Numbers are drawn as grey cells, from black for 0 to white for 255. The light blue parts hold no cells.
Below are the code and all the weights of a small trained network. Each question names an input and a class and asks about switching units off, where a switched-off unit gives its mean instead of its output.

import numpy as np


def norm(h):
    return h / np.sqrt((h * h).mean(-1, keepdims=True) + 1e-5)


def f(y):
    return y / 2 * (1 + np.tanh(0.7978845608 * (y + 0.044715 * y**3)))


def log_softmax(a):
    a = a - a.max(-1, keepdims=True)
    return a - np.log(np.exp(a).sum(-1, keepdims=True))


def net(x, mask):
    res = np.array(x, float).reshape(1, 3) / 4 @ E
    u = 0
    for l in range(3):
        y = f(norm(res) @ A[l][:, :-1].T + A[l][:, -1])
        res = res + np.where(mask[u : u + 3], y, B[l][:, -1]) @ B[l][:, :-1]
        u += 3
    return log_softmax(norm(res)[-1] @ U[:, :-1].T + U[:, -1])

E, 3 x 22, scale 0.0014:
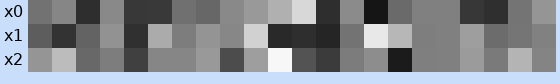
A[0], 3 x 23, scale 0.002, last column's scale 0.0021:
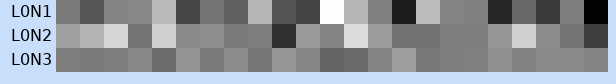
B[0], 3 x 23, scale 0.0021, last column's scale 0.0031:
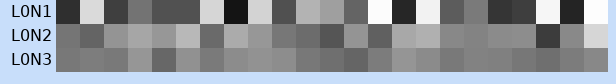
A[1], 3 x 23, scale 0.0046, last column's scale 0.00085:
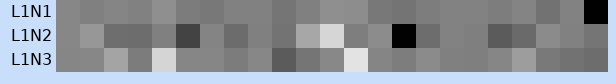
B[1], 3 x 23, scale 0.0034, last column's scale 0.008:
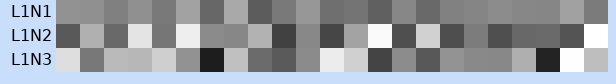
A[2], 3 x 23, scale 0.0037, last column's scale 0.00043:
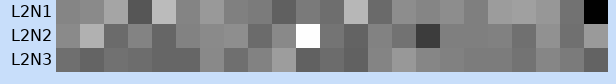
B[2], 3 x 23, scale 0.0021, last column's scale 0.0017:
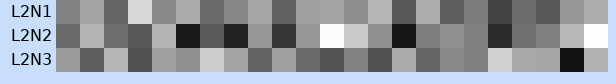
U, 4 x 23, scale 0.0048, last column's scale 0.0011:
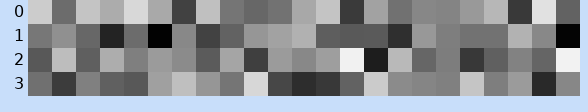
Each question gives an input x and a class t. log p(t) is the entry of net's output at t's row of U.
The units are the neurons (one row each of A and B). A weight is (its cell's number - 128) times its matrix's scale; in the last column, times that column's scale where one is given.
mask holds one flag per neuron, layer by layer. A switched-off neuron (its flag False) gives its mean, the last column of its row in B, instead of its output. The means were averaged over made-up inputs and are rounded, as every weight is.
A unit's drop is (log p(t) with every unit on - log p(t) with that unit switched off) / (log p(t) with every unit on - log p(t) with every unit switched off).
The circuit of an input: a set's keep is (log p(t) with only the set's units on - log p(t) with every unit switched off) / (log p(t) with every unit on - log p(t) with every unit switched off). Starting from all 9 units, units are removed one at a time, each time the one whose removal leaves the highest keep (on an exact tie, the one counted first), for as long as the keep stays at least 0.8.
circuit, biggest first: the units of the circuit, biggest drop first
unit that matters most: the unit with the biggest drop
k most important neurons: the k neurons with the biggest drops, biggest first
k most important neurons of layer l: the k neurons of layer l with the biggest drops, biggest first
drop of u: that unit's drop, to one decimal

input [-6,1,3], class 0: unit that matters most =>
L1N2
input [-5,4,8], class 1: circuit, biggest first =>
(L1N2, L2N2, L0N2)
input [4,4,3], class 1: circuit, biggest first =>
(L1N2, L0N1, L1N3)
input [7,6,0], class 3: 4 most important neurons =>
(L0N1, L1N2, L1N3, L2N3)
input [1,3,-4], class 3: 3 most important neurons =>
(L1N3, L1N2, L2N2)
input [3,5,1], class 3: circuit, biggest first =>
(L1N2, L1N3)
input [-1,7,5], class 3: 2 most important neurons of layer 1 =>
(L1N2, L1N3)
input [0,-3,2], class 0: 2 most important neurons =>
(L0N1, L0N2)
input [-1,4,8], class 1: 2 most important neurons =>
(L1N2, L2N2)
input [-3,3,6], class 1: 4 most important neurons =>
(L1N2, L2N2, L1N3, L0N2)
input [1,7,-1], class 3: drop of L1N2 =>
0.1
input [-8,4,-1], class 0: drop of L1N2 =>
0.1
